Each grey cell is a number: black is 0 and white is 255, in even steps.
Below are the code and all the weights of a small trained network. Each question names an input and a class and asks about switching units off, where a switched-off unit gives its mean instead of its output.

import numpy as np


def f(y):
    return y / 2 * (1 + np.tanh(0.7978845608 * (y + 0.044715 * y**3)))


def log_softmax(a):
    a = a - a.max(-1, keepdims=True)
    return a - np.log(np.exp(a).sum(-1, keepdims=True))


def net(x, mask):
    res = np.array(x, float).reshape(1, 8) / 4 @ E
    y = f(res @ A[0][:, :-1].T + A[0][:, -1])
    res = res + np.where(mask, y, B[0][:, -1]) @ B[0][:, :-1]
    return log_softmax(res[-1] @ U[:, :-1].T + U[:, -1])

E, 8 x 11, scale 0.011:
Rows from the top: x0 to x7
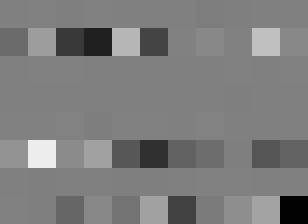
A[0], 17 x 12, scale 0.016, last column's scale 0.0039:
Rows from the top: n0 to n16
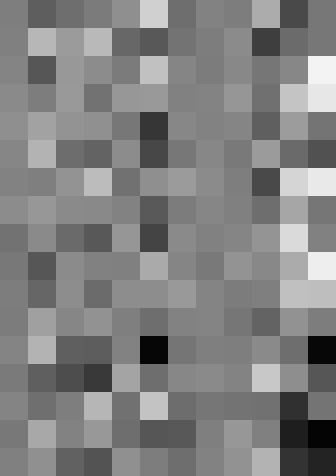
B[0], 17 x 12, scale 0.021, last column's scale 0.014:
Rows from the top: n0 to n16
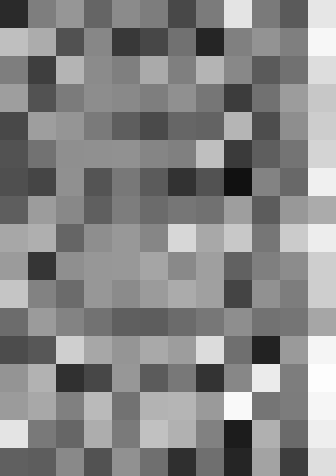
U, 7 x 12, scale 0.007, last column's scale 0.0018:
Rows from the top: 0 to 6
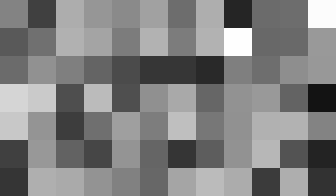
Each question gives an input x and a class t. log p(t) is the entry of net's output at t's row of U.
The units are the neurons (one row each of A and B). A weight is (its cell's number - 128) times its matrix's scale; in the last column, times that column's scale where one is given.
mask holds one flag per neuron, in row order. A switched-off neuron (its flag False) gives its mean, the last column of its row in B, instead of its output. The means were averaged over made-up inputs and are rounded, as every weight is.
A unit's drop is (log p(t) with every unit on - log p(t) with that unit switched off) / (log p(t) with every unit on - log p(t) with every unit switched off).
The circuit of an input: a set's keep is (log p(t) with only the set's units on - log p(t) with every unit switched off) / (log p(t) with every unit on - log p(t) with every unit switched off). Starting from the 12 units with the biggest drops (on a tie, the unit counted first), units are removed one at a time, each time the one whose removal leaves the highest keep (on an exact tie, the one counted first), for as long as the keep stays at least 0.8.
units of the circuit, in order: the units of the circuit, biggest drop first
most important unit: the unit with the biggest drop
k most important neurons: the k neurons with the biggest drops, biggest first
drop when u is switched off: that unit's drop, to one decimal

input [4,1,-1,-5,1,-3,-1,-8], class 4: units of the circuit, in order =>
n8
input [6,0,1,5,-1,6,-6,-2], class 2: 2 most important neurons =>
n1, n14
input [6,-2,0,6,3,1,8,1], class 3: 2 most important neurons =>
n12, n0
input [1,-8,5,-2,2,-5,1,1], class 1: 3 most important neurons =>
n14, n0, n15
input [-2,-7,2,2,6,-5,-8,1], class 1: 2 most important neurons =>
n14, n0
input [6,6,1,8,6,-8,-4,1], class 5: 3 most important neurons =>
n0, n16, n15
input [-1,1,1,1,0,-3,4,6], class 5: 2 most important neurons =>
n16, n12
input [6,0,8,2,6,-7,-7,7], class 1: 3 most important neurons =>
n14, n6, n2
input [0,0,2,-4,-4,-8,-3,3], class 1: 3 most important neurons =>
n6, n2, n0
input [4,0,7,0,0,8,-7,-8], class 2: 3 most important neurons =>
n1, n6, n14
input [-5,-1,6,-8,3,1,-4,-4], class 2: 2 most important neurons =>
n12, n15
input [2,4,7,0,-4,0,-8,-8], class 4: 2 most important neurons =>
n8, n10
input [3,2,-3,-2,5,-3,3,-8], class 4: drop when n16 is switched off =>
0.0
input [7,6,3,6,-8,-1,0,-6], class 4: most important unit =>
n13
